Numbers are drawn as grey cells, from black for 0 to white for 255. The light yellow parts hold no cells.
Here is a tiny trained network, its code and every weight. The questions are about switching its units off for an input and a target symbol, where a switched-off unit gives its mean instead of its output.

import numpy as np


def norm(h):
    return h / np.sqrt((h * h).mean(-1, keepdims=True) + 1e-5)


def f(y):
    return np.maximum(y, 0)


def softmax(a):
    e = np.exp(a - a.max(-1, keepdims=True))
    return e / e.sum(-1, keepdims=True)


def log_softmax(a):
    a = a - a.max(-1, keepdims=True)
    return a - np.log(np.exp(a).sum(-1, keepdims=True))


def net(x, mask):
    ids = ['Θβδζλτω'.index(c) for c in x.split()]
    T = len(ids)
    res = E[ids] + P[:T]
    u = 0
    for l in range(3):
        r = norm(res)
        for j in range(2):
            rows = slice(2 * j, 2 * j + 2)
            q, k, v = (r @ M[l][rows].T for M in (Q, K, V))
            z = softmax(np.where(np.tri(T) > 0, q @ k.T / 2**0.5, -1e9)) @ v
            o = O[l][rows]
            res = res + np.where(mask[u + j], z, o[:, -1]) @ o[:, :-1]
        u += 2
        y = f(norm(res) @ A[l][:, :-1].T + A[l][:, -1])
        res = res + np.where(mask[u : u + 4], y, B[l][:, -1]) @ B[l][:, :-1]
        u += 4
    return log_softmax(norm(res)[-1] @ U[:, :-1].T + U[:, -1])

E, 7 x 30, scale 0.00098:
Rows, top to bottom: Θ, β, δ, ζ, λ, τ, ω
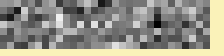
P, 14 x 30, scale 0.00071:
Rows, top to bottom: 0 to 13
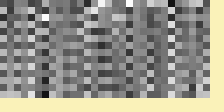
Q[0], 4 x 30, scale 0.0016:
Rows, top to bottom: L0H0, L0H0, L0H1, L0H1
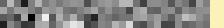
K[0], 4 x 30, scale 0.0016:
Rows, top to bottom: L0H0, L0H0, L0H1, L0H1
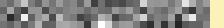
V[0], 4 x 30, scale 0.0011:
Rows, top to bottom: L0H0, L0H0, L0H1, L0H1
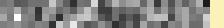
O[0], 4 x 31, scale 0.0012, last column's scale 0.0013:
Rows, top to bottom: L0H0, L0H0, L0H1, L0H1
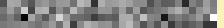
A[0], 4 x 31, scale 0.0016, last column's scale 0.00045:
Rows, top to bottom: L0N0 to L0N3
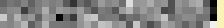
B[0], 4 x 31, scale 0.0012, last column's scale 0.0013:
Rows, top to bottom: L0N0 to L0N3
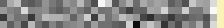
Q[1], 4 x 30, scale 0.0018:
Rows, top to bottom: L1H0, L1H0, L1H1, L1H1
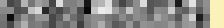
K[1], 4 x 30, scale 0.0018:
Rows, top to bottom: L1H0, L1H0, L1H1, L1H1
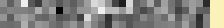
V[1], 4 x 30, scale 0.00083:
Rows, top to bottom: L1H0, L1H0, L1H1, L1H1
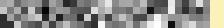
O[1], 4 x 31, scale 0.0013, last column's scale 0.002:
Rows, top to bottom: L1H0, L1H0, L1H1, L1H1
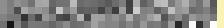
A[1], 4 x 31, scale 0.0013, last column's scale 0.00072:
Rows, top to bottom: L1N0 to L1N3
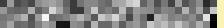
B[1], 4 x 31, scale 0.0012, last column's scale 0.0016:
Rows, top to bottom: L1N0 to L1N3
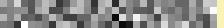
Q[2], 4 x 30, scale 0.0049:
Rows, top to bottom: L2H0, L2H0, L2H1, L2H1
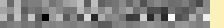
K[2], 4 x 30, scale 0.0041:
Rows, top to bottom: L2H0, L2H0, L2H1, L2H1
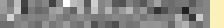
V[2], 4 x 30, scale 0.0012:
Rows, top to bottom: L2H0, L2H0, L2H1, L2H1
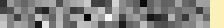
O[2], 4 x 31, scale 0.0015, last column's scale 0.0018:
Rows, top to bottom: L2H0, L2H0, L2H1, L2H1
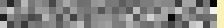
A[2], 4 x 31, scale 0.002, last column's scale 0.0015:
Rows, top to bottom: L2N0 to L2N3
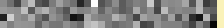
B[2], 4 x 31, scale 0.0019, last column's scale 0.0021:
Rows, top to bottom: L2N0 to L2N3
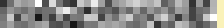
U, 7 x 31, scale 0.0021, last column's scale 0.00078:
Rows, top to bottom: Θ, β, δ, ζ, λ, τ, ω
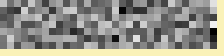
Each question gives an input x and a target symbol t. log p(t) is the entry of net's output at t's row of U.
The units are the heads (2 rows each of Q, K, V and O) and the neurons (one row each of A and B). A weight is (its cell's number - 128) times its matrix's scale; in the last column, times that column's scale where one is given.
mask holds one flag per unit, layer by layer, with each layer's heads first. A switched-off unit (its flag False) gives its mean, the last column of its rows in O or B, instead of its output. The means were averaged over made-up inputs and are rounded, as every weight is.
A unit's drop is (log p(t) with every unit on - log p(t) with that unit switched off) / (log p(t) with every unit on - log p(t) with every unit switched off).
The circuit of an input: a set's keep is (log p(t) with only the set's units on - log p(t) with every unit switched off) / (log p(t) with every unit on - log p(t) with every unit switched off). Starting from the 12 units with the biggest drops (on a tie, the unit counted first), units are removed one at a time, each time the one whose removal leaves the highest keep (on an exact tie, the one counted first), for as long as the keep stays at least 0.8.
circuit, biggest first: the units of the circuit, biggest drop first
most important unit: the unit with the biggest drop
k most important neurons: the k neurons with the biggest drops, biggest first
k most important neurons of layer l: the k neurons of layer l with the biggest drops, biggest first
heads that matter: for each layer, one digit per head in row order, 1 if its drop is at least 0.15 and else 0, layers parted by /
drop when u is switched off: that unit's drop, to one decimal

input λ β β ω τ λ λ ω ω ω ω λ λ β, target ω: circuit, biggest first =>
(L2H1; L2N2)
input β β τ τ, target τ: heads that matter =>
01 / 11 / 10
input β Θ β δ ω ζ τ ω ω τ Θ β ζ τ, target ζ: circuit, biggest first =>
(L2H1)
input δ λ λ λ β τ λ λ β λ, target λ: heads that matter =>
11 / 00 / 00
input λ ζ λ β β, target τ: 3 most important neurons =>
(L2N1; L0N0; L1N2)
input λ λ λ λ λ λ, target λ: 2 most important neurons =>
(L2N3; L1N1)
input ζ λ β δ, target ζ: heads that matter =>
10 / 00 / 01
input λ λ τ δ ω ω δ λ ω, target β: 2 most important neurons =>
(L1N3; L1N0)
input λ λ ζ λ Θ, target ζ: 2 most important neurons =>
(L0N2; L1N0)
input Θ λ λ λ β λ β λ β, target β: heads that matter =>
11 / 00 / 10
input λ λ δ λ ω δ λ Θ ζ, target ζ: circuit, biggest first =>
(L2H0; L1N0)
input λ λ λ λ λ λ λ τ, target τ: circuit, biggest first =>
(L2H0; L0H1; L2N1)
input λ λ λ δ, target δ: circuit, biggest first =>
(L2N0; L0H0)
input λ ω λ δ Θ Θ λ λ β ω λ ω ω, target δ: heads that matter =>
11 / 11 / 10
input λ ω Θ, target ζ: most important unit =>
L1H0
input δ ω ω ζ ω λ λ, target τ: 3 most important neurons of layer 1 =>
(L1N2; L1N1; L1N0)
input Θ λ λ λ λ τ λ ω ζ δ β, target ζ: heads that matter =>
00 / 00 / 10
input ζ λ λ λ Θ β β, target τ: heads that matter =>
01 / 00 / 00
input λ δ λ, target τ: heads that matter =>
00 / 00 / 10
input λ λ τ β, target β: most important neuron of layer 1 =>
(L1N1)
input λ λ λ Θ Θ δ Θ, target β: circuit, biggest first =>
(L1N3; L2H0)
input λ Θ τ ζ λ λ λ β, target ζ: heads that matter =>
00 / 00 / 01
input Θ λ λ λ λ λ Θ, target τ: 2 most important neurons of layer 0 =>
(L0N2; L0N1)
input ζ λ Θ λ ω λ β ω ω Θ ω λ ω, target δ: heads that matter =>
01 / 00 / 10
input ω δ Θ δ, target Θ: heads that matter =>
00 / 00 / 01
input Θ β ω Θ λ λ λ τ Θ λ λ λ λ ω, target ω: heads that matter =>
00 / 00 / 01
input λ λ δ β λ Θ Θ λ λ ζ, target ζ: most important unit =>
L2H1
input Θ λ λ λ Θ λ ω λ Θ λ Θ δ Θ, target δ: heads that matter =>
01 / 00 / 00
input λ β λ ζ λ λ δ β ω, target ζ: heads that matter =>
00 / 00 / 00
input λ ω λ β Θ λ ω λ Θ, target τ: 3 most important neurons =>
(L0N2; L1N0; L2N1)
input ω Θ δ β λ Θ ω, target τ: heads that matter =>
01 / 00 / 00
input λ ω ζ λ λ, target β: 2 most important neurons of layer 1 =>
(L1N0; L1N2)
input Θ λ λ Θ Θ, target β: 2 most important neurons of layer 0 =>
(L0N1; L0N3)
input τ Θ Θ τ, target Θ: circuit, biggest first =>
(L2H1)
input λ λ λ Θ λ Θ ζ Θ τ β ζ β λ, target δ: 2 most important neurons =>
(L2N0; L1N1)
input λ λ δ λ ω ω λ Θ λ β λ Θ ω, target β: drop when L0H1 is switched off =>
0.6
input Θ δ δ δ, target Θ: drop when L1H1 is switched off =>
-0.1
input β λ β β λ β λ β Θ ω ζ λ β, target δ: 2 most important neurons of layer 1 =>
(L1N3; L1N0)
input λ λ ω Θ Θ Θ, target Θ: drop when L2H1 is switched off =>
0.2
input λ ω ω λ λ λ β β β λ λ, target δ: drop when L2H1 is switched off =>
0.0
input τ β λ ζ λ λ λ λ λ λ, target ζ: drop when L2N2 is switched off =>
0.1
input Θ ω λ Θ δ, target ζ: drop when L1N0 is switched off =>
0.1
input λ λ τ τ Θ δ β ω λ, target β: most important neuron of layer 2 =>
(L2N2)
